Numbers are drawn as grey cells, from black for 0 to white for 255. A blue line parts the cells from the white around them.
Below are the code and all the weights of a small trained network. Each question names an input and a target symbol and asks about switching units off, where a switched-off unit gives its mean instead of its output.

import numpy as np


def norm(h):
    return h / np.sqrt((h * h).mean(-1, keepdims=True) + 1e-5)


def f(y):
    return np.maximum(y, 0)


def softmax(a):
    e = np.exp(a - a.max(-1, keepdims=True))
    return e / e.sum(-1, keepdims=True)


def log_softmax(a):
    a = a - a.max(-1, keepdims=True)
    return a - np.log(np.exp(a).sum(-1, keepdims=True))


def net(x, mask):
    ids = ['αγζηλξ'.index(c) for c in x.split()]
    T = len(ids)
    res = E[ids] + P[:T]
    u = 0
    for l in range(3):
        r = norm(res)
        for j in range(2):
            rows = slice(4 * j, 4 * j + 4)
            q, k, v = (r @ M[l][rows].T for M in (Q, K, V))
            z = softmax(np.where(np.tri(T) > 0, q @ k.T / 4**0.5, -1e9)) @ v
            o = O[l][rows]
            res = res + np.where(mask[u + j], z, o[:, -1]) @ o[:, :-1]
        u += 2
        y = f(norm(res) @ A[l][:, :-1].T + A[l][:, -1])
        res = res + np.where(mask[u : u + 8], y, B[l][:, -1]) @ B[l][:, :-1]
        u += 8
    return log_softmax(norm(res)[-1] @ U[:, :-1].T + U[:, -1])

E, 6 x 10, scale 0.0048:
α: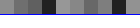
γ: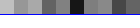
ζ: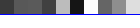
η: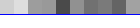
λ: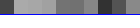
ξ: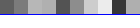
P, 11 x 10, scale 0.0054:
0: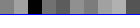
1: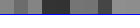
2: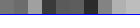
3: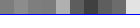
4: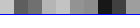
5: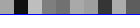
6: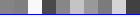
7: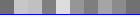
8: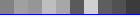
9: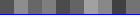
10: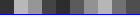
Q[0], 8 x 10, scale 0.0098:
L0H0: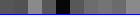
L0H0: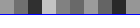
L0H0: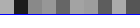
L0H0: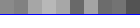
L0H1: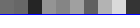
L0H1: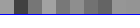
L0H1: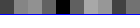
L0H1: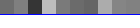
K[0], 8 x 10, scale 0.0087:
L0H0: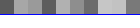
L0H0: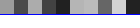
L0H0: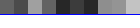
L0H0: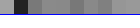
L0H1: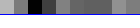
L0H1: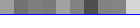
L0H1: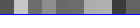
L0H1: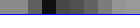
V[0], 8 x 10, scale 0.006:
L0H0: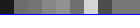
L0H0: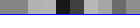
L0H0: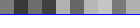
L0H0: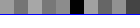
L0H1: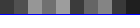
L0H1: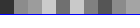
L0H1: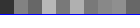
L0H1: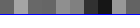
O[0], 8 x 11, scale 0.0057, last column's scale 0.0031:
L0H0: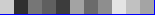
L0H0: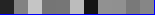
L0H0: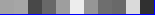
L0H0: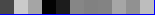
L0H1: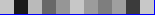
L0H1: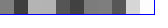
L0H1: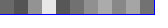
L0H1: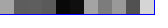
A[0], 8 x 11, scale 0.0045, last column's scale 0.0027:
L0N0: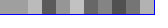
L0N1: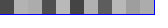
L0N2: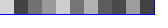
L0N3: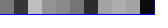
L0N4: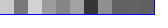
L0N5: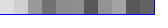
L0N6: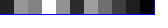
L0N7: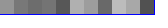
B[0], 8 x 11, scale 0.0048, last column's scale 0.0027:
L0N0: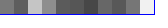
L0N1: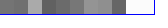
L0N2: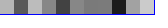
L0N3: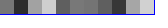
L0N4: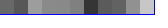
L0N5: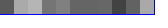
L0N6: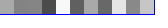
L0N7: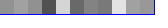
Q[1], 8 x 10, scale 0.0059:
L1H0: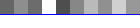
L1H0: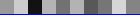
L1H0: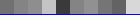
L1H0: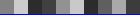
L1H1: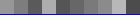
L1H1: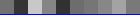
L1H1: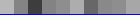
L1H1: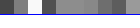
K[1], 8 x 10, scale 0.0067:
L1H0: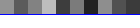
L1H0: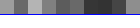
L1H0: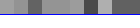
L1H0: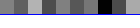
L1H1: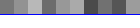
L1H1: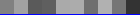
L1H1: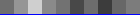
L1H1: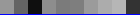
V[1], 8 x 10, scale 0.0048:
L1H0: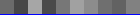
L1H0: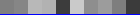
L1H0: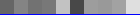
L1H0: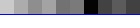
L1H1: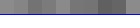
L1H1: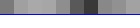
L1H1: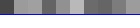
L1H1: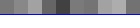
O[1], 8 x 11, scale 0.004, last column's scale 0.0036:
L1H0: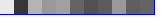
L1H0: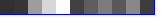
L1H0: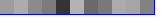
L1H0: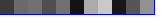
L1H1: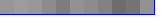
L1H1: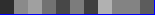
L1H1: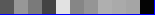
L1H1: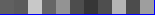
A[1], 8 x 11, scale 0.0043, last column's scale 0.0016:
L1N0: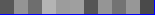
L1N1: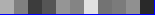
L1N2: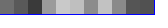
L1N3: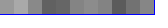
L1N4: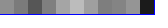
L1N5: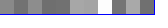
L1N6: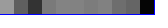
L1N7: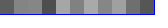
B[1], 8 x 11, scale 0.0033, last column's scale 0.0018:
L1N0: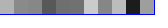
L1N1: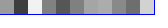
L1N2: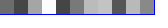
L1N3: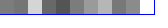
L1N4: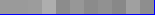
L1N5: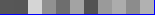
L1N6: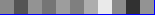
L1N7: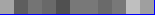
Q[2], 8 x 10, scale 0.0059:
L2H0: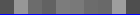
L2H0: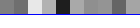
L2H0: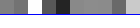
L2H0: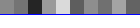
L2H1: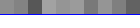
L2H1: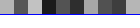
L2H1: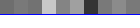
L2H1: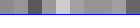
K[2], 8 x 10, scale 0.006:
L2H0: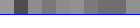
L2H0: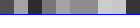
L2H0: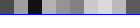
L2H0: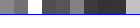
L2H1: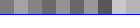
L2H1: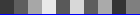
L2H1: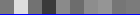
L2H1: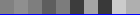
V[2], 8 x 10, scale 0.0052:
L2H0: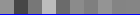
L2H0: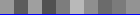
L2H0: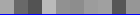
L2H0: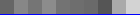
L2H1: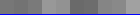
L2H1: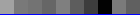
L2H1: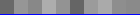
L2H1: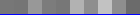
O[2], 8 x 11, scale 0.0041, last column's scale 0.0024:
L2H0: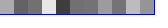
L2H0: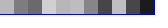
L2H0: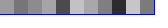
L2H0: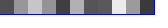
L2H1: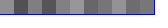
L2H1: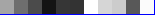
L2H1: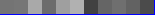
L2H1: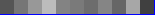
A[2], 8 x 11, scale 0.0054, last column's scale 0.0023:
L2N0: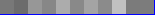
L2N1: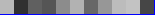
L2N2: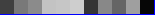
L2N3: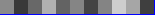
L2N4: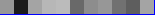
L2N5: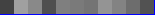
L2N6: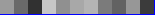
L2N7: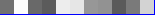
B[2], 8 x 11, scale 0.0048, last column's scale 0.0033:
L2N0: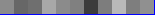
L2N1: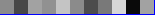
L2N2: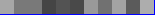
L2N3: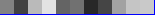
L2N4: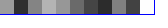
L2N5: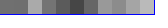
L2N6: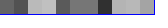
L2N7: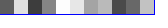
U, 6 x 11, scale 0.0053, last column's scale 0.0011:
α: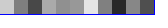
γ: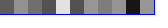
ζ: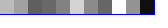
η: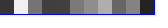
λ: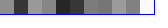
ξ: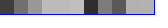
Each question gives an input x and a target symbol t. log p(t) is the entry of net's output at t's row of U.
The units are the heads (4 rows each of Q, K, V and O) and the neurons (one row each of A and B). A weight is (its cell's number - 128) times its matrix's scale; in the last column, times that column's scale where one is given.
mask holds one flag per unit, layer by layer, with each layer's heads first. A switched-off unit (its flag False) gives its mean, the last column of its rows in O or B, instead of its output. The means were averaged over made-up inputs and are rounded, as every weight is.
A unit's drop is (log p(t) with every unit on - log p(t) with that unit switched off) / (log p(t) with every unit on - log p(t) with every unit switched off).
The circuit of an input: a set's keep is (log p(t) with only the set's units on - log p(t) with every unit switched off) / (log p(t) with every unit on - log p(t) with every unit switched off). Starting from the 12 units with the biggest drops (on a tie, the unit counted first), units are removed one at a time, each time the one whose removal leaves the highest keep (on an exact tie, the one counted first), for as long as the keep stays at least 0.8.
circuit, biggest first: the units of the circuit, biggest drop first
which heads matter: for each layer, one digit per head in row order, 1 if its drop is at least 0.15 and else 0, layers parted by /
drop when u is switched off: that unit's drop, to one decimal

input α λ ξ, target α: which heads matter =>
10 / 00 / 00
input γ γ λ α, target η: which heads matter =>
10 / 00 / 00
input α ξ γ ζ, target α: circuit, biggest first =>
(L0H0)
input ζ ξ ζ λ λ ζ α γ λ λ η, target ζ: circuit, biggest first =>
(L1H0 L0H1)
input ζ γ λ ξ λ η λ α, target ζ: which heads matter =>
00 / 10 / 10
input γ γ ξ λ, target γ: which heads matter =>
01 / 00 / 10
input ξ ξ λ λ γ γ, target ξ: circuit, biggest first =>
(L2H1 L0H1)
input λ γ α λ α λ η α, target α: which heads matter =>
10 / 00 / 00
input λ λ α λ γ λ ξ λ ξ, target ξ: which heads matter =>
01 / 00 / 00
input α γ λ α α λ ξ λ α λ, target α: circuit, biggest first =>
(L0H0 L2H0 L1H1)
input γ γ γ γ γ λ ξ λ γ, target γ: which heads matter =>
00 / 11 / 10
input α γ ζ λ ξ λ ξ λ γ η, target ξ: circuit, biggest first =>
(L0H1 L0H0)
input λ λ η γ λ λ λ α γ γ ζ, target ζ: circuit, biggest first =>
(L0H1 L1H0)
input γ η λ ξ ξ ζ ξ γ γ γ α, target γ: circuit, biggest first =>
(L0H1)
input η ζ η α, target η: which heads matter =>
01 / 10 / 00
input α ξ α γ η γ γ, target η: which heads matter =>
11 / 00 / 00
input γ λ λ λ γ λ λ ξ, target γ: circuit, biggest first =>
(L2H0 L0H1 L1H0)
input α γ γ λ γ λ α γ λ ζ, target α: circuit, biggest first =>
(L0H0 L1H1)
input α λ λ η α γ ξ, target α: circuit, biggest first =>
(L0H0 L1H1)
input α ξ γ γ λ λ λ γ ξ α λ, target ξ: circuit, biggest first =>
(L0H1)
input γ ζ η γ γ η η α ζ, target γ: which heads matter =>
11 / 00 / 10
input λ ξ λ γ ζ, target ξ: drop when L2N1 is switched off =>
0.0
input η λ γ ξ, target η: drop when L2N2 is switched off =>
0.1
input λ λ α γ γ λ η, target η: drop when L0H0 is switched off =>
0.7
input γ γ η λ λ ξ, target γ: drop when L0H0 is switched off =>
0.4
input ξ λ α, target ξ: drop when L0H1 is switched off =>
0.2
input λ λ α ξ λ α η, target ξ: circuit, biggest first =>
(L0H0)
